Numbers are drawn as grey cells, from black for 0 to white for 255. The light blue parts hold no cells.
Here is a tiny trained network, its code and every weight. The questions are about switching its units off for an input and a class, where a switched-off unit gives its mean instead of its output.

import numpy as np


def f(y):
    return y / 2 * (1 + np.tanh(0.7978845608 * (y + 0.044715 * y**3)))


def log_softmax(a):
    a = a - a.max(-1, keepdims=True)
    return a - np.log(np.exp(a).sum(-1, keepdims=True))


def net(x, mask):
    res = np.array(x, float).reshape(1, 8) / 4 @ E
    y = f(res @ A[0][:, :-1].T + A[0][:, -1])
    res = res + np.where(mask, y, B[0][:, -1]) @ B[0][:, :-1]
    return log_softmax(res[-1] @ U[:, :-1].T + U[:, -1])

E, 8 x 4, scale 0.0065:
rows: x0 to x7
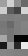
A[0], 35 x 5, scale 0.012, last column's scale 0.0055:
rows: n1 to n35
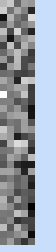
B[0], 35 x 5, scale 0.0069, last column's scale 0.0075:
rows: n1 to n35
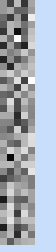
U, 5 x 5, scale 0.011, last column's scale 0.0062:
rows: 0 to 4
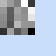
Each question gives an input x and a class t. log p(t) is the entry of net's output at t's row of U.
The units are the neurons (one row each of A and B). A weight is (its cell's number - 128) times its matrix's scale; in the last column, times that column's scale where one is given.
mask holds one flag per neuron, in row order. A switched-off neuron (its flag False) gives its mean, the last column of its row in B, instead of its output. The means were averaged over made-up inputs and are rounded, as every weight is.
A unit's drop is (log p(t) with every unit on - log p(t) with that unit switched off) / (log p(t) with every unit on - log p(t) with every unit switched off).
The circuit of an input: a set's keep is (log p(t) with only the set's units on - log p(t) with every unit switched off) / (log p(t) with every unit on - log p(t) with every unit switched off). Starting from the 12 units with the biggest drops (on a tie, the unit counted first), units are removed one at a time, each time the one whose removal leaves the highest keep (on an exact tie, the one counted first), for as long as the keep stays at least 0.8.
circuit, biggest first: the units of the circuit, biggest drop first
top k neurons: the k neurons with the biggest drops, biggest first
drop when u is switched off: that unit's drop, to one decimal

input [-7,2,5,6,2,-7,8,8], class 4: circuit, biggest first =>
n7
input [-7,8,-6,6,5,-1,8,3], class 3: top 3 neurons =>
n6, n12, n5
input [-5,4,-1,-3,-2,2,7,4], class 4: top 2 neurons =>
n7, n23
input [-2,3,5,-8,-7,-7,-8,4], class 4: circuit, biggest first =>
n5, n33
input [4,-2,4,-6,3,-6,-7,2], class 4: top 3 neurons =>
n5, n33, n9
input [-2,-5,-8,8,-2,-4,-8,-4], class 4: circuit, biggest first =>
n5, n9
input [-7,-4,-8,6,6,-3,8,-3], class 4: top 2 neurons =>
n7, n18
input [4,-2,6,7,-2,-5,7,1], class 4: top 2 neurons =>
n7, n6
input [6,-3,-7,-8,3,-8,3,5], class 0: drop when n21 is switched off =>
0.1
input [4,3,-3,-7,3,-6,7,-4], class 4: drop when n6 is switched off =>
0.2
